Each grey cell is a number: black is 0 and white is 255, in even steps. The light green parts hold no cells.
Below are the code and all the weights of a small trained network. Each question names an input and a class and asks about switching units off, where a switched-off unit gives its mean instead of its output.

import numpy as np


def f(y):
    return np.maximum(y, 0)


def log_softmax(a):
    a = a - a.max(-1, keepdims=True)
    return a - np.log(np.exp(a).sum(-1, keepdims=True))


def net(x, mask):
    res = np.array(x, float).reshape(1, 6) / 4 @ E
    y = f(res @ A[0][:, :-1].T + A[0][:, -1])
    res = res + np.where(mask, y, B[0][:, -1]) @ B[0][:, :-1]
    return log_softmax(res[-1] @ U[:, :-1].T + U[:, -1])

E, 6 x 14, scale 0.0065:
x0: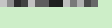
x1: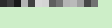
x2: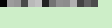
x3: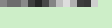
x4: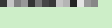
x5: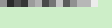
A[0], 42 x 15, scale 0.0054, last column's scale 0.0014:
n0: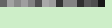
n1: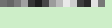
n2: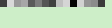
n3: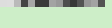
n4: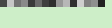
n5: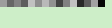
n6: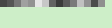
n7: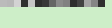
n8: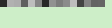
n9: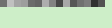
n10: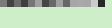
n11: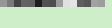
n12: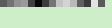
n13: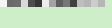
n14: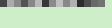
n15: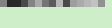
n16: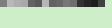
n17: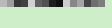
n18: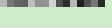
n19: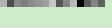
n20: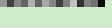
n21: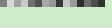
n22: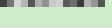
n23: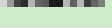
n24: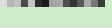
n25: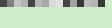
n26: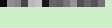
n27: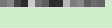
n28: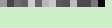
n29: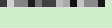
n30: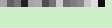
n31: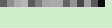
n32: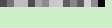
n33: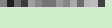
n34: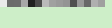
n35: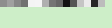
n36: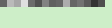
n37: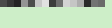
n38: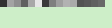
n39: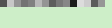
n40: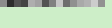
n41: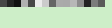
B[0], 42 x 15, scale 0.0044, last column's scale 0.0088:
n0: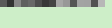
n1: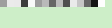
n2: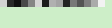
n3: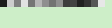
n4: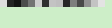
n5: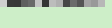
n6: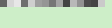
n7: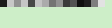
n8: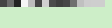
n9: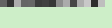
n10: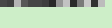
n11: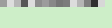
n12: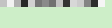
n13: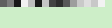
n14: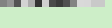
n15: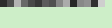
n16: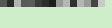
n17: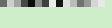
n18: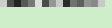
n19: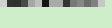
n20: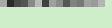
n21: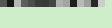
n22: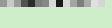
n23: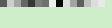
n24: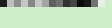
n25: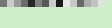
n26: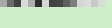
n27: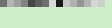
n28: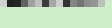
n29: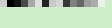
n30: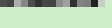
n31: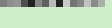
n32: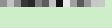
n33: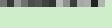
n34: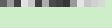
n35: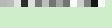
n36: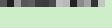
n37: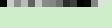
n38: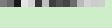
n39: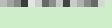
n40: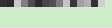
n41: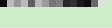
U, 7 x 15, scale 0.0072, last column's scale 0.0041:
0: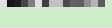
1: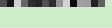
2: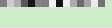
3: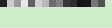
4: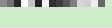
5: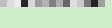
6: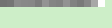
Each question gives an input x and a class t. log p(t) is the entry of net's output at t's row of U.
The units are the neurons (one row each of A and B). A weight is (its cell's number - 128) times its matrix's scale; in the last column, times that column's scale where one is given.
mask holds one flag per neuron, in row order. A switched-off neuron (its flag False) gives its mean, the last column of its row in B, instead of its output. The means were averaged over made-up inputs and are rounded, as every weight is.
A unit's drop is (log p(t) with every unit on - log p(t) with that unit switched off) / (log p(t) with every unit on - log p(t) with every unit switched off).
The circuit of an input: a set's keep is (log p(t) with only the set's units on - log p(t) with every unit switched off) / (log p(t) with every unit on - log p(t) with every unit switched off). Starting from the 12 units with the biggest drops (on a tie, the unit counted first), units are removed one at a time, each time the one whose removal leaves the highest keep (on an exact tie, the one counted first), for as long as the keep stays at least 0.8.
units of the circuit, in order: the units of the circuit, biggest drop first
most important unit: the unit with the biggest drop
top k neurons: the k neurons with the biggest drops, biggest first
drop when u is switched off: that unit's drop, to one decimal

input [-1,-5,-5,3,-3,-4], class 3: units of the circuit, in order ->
(n3)
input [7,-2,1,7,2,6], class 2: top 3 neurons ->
(n17 n23 n27)
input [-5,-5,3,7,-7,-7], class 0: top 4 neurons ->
(n19 n18 n28 n5)
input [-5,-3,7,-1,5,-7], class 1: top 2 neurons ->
(n36 n16)
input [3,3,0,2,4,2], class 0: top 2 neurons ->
(n4 n29)
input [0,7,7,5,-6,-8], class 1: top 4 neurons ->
(n21 n16 n0 n36)
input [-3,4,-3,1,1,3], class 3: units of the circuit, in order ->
(n41 n37)
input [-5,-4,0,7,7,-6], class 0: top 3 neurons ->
(n29 n2 n4)
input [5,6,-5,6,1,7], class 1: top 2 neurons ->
(n15 n40)
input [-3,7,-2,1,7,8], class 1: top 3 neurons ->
(n15 n40 n10)
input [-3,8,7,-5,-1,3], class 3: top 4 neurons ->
(n41 n37 n13 n6)
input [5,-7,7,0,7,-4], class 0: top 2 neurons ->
(n29 n2)
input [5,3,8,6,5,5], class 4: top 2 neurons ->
(n38 n26)
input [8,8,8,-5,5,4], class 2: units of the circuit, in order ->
(n17)
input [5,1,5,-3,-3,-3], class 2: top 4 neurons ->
(n17 n23 n13 n27)
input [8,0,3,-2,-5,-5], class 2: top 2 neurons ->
(n17 n23)
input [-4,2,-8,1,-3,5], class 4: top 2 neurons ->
(n13 n34)
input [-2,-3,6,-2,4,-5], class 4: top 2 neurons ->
(n8 n26)
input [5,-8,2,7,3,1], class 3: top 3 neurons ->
(n7 n24 n3)
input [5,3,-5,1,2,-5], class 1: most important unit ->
n36
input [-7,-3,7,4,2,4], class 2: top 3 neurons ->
(n25 n22 n32)
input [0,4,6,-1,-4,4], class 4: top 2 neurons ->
(n26 n38)
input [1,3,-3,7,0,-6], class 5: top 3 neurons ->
(n1 n12 n11)
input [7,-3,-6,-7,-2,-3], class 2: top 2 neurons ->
(n23 n17)
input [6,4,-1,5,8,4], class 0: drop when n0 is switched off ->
0.0
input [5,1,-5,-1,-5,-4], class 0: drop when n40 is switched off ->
0.1
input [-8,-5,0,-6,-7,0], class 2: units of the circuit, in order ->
(n25)
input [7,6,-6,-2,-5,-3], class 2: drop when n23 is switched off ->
0.3
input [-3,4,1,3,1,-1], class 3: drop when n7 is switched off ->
-0.1
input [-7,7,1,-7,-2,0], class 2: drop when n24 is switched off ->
0.2
